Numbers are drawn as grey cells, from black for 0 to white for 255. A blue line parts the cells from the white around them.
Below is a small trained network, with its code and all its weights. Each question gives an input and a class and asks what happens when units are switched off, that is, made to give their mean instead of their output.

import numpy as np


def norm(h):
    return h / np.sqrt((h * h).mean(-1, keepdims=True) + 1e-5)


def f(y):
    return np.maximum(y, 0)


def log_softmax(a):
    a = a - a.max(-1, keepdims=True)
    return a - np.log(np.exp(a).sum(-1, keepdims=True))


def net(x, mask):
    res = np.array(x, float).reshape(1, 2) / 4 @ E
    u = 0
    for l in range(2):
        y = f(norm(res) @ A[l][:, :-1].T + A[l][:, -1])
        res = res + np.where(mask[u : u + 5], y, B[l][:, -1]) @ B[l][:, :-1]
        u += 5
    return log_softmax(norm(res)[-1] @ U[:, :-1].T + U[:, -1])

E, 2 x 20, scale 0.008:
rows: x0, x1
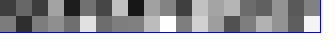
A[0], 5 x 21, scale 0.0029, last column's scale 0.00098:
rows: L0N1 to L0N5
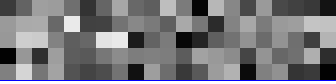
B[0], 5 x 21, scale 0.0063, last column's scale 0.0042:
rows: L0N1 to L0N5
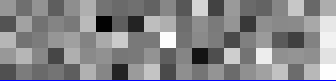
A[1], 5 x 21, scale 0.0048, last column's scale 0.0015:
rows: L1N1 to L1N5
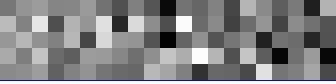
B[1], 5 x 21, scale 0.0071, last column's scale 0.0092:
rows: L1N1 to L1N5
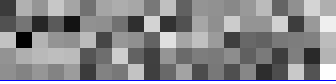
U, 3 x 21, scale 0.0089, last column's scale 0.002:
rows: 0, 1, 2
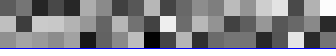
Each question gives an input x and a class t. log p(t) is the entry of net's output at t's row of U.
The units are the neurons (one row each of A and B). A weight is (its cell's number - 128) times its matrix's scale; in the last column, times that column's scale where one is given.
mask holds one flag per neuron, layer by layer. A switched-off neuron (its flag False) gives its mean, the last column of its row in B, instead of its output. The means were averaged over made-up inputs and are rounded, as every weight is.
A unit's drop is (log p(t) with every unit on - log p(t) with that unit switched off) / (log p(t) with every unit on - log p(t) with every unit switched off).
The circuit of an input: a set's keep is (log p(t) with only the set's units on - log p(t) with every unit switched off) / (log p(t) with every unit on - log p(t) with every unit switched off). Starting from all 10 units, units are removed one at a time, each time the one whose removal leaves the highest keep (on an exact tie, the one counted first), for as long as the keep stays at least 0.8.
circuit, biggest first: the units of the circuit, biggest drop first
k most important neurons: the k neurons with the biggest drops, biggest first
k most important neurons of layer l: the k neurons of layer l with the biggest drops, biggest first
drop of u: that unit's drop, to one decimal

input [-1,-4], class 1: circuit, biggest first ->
L1N3
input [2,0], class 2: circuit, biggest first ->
L0N4, L1N5
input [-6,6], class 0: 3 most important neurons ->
L1N2, L0N3, L1N3
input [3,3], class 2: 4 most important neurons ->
L1N2, L0N4, L1N5, L1N3
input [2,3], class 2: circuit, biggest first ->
L1N2, L0N4, L1N5, L1N3
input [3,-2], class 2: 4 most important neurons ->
L0N4, L1N2, L0N3, L1N5
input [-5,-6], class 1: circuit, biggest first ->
L1N3, L1N1
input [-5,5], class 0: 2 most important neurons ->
L1N2, L0N3
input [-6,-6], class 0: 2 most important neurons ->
L1N2, L1N4
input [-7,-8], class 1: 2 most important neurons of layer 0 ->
L0N5, L0N4
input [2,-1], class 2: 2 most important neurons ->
L1N2, L1N5
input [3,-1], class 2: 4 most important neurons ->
L0N4, L1N2, L1N5, L0N3
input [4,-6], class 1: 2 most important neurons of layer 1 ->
L1N3, L1N2
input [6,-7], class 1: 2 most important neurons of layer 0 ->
L0N2, L0N3
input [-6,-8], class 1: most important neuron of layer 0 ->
L0N5
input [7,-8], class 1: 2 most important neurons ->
L1N3, L1N2
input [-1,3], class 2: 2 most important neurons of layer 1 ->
L1N3, L1N4
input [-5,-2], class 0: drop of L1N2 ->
1.1
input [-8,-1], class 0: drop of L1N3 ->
0.0
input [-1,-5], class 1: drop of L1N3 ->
0.1
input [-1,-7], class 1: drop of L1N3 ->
0.1
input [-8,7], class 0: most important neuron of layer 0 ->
L0N3
